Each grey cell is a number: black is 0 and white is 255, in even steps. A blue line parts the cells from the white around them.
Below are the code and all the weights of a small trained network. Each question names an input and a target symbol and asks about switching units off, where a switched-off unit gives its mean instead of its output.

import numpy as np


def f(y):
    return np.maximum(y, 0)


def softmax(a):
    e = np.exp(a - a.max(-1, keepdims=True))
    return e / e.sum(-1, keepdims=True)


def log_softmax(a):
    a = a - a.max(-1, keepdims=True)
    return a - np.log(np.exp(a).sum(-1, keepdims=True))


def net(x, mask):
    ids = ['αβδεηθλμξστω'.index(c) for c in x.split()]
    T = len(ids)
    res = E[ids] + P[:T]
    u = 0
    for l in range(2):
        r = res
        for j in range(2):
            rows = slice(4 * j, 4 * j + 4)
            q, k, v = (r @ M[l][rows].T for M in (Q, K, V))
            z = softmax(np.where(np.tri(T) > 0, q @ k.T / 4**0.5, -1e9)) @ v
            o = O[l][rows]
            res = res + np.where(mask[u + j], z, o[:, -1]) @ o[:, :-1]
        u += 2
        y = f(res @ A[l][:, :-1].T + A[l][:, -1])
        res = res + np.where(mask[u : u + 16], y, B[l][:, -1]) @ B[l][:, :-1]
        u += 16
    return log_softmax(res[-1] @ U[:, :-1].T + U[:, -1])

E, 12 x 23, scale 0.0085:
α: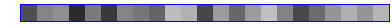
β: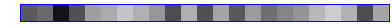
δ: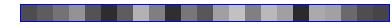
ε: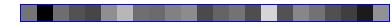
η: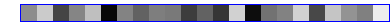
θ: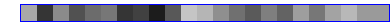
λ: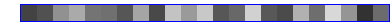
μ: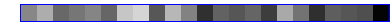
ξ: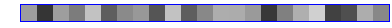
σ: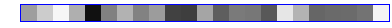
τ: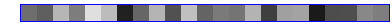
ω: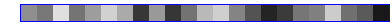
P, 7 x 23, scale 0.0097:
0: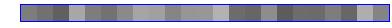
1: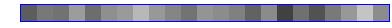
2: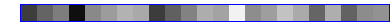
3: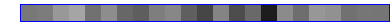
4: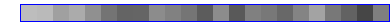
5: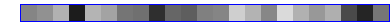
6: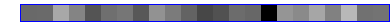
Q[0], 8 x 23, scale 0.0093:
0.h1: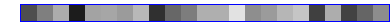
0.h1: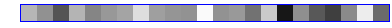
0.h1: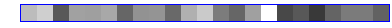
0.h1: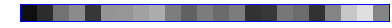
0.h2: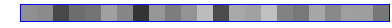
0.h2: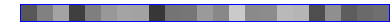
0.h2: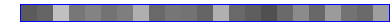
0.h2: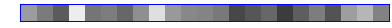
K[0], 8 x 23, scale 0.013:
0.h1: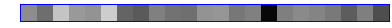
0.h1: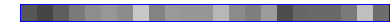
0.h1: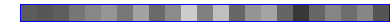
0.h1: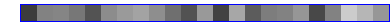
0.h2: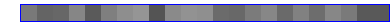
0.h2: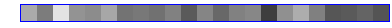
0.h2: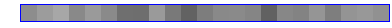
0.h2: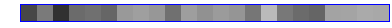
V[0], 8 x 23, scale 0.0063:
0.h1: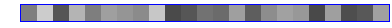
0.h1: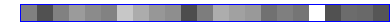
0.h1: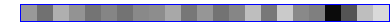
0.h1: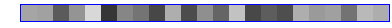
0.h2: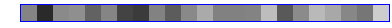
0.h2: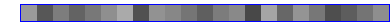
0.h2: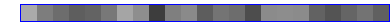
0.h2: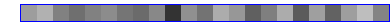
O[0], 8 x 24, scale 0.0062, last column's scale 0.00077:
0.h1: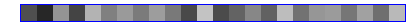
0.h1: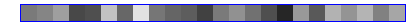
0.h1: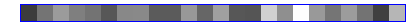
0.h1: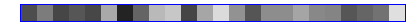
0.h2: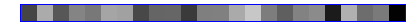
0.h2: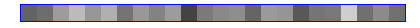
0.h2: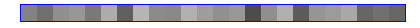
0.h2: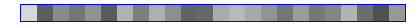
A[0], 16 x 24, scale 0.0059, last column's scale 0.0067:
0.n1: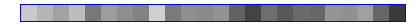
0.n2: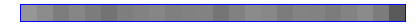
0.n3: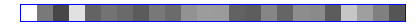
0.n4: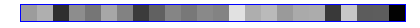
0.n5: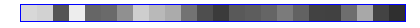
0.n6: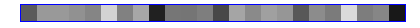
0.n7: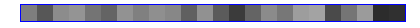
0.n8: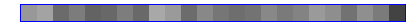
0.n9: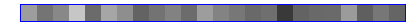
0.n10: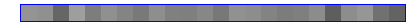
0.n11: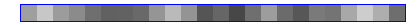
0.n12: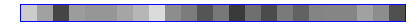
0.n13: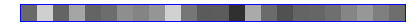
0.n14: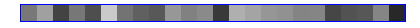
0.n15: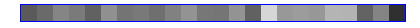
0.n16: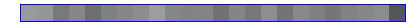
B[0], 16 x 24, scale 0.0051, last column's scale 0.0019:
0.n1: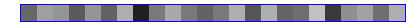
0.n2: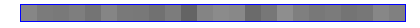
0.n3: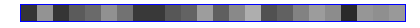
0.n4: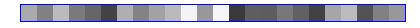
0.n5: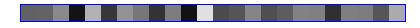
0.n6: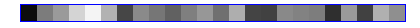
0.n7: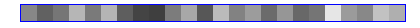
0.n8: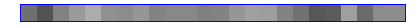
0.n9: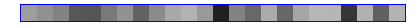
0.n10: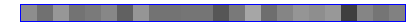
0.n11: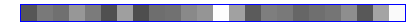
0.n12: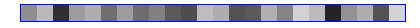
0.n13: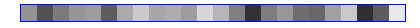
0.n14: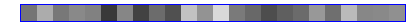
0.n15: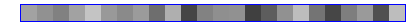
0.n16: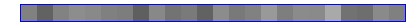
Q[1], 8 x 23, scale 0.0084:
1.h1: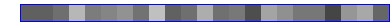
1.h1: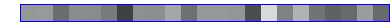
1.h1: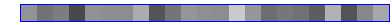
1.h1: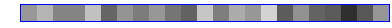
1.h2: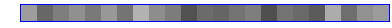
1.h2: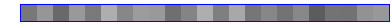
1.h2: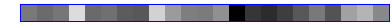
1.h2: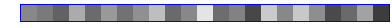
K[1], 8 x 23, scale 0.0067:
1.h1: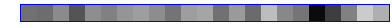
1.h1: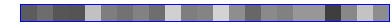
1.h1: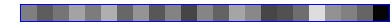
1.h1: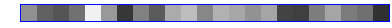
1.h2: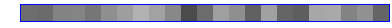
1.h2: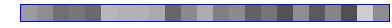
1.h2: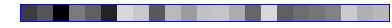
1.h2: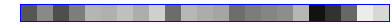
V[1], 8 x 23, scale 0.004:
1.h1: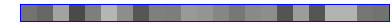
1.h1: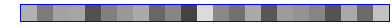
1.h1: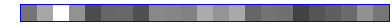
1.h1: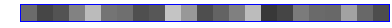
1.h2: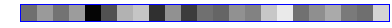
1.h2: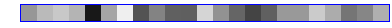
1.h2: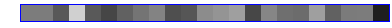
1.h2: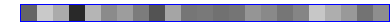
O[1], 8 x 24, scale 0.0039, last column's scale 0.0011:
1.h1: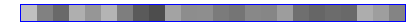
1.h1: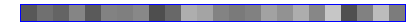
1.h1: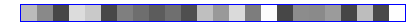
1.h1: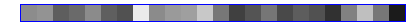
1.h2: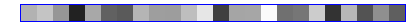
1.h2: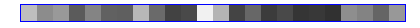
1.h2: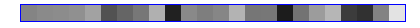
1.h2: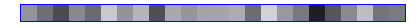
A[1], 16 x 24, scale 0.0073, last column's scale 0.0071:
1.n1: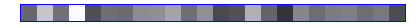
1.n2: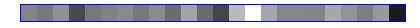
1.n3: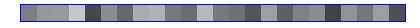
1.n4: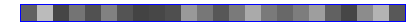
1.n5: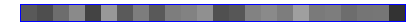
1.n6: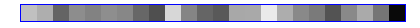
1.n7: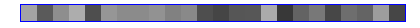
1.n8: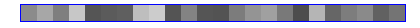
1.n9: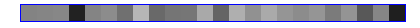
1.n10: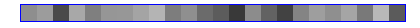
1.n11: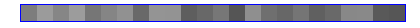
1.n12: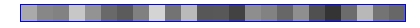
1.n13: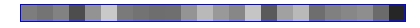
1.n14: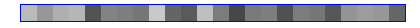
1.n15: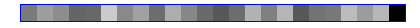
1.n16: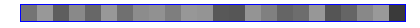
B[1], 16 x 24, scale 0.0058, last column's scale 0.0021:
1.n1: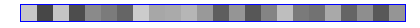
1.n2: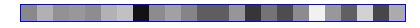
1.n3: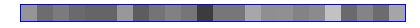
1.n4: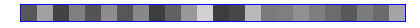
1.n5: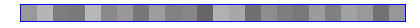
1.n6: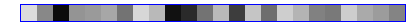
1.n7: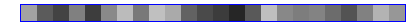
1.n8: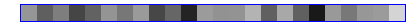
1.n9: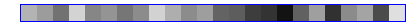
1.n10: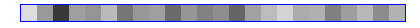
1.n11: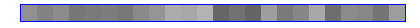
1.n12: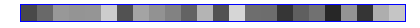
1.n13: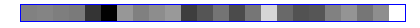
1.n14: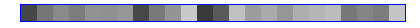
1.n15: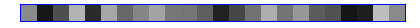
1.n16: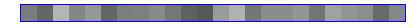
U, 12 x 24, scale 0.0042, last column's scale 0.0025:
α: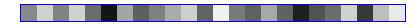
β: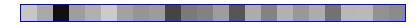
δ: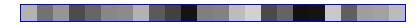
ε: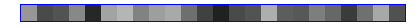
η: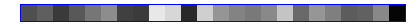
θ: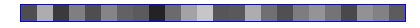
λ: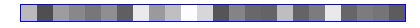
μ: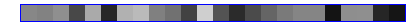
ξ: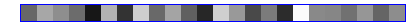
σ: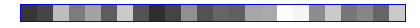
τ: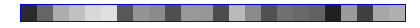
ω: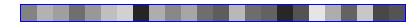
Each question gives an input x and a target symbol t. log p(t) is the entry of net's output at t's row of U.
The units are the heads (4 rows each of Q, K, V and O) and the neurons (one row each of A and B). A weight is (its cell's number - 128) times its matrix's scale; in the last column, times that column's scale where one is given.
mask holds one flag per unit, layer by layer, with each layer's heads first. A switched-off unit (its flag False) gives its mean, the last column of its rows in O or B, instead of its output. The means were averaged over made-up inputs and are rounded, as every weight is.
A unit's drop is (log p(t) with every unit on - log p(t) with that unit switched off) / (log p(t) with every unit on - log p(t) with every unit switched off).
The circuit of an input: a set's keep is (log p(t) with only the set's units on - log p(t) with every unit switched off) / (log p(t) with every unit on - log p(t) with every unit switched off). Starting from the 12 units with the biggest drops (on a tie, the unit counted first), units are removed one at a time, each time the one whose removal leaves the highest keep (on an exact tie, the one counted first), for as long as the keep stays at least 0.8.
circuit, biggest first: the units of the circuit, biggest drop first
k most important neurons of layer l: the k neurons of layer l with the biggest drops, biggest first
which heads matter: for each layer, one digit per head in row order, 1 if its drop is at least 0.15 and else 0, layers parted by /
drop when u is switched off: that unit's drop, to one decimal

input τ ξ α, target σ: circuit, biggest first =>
1.h2, 0.h1
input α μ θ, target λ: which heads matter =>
01 / 00
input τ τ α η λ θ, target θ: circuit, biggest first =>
0.h2, 1.n4
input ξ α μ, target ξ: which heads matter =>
10 / 00
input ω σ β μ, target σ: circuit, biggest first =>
0.h1, 1.h1
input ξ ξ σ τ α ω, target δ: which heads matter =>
10 / 01
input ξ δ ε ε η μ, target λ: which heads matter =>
01 / 00
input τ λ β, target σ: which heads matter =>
10 / 01
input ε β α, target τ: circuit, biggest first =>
0.h2, 0.n6
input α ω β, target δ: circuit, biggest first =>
1.h2, 0.h1
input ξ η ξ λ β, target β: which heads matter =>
10 / 00
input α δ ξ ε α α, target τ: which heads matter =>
01 / 00
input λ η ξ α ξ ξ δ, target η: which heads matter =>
10 / 00
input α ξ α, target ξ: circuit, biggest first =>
0.h1
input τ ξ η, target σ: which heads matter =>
10 / 01
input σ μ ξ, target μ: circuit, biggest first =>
1.h2, 0.h1, 1.n9
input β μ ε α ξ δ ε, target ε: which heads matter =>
10 / 00
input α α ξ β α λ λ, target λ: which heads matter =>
10 / 00
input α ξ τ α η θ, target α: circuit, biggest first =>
0.n4, 0.h2, 0.h1
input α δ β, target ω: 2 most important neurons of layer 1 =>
1.n2, 1.n9
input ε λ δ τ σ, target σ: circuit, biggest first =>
0.h1, 1.n14
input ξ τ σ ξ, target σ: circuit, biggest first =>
0.h1, 1.h1
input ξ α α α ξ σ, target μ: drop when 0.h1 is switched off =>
0.3
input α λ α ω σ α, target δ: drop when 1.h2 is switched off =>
0.8
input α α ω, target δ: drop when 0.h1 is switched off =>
0.4
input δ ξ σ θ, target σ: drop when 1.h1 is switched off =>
0.2
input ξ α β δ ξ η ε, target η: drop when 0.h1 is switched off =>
1.1
